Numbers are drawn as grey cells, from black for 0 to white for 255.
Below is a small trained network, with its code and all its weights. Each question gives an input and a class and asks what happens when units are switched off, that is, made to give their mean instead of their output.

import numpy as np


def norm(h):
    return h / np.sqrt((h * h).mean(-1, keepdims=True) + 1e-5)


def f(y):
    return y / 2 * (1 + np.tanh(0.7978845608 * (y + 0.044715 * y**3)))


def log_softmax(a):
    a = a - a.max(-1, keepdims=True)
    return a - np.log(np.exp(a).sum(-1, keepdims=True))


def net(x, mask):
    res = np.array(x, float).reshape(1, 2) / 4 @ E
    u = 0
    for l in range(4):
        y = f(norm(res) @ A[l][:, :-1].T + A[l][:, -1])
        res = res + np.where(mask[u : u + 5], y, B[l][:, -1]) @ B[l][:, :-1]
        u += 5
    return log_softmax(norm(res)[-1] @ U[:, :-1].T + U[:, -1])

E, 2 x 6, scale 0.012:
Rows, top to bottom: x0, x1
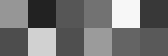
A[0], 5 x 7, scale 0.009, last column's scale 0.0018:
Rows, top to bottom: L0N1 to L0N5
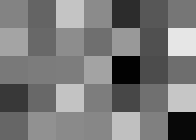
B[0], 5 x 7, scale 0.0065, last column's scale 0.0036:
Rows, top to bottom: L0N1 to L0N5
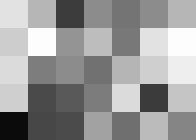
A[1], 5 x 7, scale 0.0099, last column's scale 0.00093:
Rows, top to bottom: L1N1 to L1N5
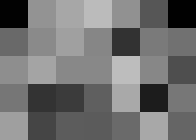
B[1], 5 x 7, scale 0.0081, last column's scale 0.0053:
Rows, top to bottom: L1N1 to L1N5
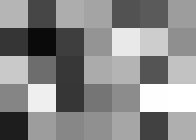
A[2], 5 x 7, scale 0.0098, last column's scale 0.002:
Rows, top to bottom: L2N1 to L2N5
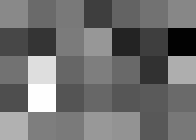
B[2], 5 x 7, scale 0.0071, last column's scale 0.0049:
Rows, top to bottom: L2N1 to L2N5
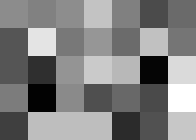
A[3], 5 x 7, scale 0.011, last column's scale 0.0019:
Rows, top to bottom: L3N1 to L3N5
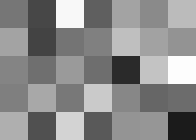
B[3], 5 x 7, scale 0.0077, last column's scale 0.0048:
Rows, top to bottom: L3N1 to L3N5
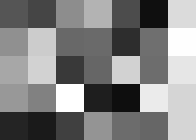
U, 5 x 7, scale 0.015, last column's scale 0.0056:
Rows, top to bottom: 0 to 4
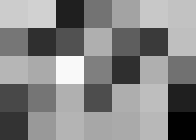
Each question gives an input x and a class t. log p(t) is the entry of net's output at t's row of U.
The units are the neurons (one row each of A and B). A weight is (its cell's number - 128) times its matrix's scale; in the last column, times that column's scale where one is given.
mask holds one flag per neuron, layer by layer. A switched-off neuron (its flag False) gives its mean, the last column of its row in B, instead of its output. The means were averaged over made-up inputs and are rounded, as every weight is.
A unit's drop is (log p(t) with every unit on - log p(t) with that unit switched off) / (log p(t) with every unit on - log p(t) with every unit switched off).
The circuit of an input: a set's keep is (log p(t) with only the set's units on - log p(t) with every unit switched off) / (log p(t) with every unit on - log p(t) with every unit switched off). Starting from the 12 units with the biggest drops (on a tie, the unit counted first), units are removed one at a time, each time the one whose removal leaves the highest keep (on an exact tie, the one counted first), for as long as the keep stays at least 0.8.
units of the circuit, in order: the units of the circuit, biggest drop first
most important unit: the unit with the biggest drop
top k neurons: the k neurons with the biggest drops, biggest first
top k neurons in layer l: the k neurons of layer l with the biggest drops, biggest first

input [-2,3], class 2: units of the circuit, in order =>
L3N4
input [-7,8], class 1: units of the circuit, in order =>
L2N4; L2N3
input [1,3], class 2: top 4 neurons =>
L1N1; L0N1; L0N4; L1N5
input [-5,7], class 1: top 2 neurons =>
L2N4; L0N2
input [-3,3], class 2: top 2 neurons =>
L0N3; L0N4
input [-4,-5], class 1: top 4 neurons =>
L1N4; L0N2; L3N5; L3N1
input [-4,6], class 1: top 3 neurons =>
L2N4; L0N2; L2N3
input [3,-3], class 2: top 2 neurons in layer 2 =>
L2N4; L2N5
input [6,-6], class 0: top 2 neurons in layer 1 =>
L1N4; L1N1
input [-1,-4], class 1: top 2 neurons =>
L1N4; L1N3
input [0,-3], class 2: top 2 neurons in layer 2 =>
L2N4; L2N5
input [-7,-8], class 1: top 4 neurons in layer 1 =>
L1N4; L1N2; L1N5; L1N3
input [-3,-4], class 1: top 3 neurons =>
L1N4; L0N2; L1N3
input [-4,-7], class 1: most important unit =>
L1N4
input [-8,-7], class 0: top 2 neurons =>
L3N3; L0N1
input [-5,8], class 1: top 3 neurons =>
L2N4; L0N2; L2N3
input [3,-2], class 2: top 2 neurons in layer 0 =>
L0N2; L0N4
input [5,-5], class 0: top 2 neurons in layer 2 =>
L2N4; L2N3
